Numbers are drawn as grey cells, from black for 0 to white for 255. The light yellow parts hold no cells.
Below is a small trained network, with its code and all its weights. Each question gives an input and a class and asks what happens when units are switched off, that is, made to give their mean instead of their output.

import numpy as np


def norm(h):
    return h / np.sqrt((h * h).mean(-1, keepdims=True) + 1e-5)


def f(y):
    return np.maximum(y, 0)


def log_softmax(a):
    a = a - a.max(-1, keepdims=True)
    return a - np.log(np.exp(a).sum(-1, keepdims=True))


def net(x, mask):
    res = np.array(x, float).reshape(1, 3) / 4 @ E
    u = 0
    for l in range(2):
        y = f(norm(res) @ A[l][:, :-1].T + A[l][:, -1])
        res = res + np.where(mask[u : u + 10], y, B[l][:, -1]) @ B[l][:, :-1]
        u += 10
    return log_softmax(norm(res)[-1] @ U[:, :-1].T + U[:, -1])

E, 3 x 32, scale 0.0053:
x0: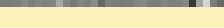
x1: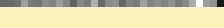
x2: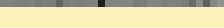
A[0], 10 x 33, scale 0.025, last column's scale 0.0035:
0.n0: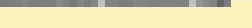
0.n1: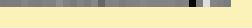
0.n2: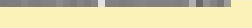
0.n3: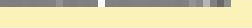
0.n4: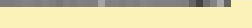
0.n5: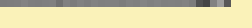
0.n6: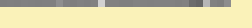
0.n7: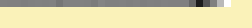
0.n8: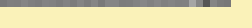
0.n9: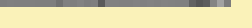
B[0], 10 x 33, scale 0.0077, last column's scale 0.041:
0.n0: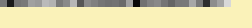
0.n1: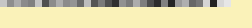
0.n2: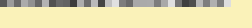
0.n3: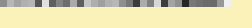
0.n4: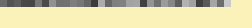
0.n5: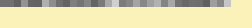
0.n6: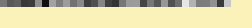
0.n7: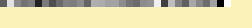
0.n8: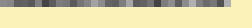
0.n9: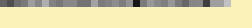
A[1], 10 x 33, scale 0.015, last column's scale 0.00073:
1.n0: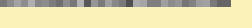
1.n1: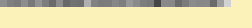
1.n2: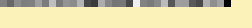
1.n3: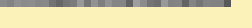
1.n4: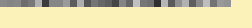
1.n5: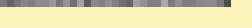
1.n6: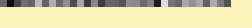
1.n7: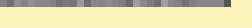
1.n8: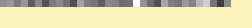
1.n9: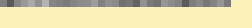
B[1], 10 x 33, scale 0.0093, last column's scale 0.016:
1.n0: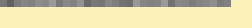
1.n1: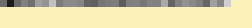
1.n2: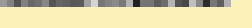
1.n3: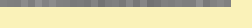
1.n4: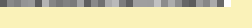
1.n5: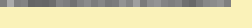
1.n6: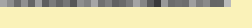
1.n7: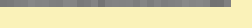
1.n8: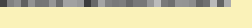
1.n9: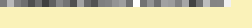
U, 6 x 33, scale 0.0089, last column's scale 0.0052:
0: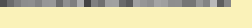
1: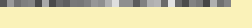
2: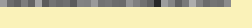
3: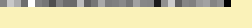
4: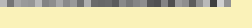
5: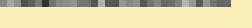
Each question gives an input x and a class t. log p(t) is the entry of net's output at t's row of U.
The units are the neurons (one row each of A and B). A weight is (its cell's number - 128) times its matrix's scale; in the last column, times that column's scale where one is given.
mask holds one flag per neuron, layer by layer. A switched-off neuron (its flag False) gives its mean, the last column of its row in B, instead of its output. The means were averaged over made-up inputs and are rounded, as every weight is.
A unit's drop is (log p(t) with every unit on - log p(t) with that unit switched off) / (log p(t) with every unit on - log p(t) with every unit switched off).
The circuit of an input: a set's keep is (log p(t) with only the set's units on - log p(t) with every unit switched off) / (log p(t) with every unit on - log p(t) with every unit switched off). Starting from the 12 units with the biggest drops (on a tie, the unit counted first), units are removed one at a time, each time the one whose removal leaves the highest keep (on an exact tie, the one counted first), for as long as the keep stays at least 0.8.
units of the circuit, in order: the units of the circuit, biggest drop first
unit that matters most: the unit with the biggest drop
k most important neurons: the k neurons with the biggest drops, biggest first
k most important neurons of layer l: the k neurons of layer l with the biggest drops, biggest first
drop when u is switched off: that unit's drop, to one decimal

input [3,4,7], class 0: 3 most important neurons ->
[0.n3 1.n4 0.n0]
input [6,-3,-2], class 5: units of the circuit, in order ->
[0.n6]
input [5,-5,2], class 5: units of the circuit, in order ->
[0.n1 0.n7]
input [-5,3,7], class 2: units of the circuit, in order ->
[0.n3 0.n7]
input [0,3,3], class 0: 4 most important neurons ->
[0.n0 0.n9 0.n3 0.n7]
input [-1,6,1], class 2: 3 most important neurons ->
[0.n3 0.n7 0.n1]
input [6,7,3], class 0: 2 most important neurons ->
[0.n3 1.n4]
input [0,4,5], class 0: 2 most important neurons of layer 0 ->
[0.n0 0.n9]
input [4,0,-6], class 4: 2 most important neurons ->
[0.n1 0.n3]
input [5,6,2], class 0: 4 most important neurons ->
[0.n3 1.n4 0.n0 0.n9]
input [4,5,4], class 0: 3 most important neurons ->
[0.n3 1.n4 0.n0]
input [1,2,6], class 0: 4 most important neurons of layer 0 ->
[0.n3 0.n7 0.n0 0.n4]
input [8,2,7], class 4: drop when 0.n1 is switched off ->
0.7
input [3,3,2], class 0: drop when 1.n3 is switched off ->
0.0
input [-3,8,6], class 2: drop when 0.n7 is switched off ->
0.5
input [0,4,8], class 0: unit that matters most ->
0.n0
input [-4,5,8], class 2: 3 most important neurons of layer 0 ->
[0.n3 0.n7 0.n1]
